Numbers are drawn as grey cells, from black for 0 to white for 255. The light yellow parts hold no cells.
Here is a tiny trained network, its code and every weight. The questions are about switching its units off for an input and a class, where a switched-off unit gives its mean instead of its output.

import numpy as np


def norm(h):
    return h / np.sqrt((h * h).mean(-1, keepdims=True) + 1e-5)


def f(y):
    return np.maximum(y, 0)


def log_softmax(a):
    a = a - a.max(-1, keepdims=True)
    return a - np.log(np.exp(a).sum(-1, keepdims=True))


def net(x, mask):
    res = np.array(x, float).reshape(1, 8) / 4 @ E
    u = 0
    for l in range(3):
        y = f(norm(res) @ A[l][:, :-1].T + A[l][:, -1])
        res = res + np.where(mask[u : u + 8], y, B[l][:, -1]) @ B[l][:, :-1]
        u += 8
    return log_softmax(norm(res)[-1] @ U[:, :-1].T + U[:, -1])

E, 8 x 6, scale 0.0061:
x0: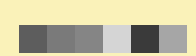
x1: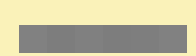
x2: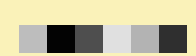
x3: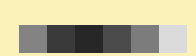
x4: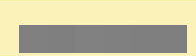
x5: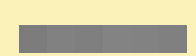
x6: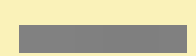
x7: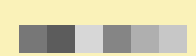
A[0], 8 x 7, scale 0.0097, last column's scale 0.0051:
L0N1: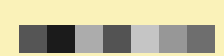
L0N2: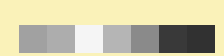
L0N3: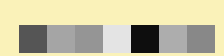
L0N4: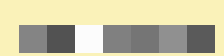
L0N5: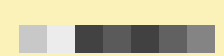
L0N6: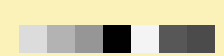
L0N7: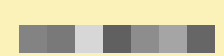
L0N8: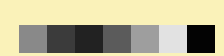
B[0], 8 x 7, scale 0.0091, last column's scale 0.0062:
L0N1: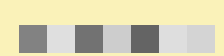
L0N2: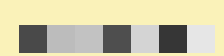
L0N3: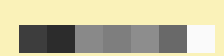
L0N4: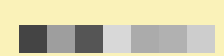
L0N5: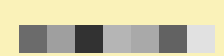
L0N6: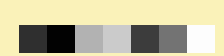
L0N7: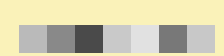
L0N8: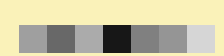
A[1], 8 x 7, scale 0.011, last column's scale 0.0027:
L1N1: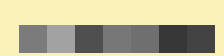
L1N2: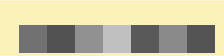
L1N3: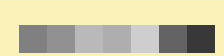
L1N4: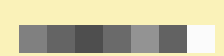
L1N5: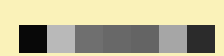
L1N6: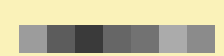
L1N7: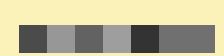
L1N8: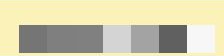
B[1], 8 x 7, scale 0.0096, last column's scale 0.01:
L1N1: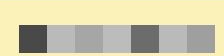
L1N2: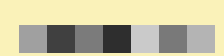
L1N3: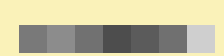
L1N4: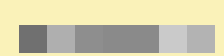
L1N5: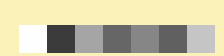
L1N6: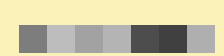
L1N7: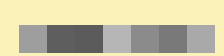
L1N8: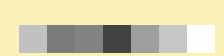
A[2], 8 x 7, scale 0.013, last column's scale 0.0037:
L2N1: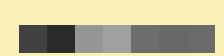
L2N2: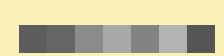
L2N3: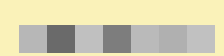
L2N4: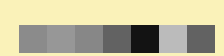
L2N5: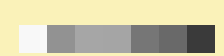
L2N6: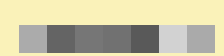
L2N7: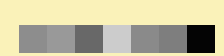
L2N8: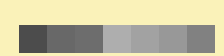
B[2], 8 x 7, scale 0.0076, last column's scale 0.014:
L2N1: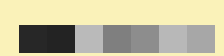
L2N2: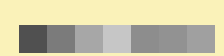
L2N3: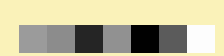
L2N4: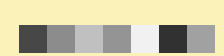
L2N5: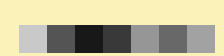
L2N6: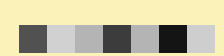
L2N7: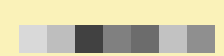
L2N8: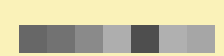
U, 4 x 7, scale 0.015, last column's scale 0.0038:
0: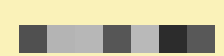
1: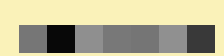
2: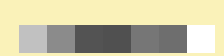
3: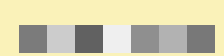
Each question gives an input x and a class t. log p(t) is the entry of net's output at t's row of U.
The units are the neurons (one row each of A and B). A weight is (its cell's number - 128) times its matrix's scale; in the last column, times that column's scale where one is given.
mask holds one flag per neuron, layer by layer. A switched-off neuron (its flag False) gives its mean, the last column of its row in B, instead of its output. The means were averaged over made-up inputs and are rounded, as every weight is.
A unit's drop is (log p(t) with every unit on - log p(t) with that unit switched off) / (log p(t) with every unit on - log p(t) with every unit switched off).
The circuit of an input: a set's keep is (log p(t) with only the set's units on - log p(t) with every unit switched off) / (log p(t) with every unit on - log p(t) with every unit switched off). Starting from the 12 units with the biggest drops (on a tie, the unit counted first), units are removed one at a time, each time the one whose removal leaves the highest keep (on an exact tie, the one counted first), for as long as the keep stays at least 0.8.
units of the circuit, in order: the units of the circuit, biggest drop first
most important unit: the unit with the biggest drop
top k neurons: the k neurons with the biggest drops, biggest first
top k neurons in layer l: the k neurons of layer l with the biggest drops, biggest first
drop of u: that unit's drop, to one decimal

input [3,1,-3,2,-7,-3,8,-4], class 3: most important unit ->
L0N5
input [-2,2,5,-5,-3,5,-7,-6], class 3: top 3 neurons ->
[L1N1; L1N5; L2N6]
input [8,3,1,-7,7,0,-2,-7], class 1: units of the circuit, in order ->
[L0N3; L2N1]
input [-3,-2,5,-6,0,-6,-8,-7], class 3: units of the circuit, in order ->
[L1N1; L2N6]
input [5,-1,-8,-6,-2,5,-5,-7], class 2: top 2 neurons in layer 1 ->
[L1N5; L1N7]
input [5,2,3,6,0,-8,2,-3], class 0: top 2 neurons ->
[L0N6; L0N8]
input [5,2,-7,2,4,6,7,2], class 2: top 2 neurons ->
[L1N5; L0N6]
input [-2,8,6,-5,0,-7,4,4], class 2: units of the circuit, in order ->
[L1N8; L2N3]
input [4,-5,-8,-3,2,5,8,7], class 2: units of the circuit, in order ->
[L1N5; L2N3]
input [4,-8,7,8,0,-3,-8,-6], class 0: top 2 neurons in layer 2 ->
[L2N4; L2N3]
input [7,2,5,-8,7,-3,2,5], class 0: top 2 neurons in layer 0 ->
[L0N2; L0N6]
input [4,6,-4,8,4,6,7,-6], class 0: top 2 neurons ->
[L0N8; L2N4]
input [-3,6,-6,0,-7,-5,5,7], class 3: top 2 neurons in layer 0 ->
[L0N7; L0N4]
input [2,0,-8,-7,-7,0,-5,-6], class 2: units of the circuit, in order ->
[L1N5]
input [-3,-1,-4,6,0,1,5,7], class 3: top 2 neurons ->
[L0N7; L1N3]
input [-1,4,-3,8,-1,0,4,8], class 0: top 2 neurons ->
[L0N8; L2N6]
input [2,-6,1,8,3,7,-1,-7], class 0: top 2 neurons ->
[L0N8; L2N4]
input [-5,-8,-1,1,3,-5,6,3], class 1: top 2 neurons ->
[L0N6; L1N2]
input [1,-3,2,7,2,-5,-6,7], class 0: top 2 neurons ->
[L0N8; L2N6]
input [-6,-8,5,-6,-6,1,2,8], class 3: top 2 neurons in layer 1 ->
[L1N5; L1N8]
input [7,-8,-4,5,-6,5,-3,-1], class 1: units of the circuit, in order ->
[L0N3]
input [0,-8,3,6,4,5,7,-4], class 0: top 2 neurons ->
[L0N8; L1N5]
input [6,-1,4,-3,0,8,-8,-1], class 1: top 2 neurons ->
[L0N3; L2N6]
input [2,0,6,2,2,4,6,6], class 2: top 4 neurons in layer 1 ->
[L1N2; L1N1; L1N4; L1N8]
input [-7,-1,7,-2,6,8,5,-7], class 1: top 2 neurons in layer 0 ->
[L0N6; L0N1]
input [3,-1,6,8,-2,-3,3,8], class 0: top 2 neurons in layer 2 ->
[L2N6; L2N4]
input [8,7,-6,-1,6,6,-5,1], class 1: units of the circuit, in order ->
[L0N3]
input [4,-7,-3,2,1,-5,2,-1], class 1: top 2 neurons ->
[L0N3; L0N1]
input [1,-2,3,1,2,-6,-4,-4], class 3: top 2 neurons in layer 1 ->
[L1N1; L1N5]
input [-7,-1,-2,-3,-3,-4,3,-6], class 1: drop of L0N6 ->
1.4
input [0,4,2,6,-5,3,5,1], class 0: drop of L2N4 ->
0.1
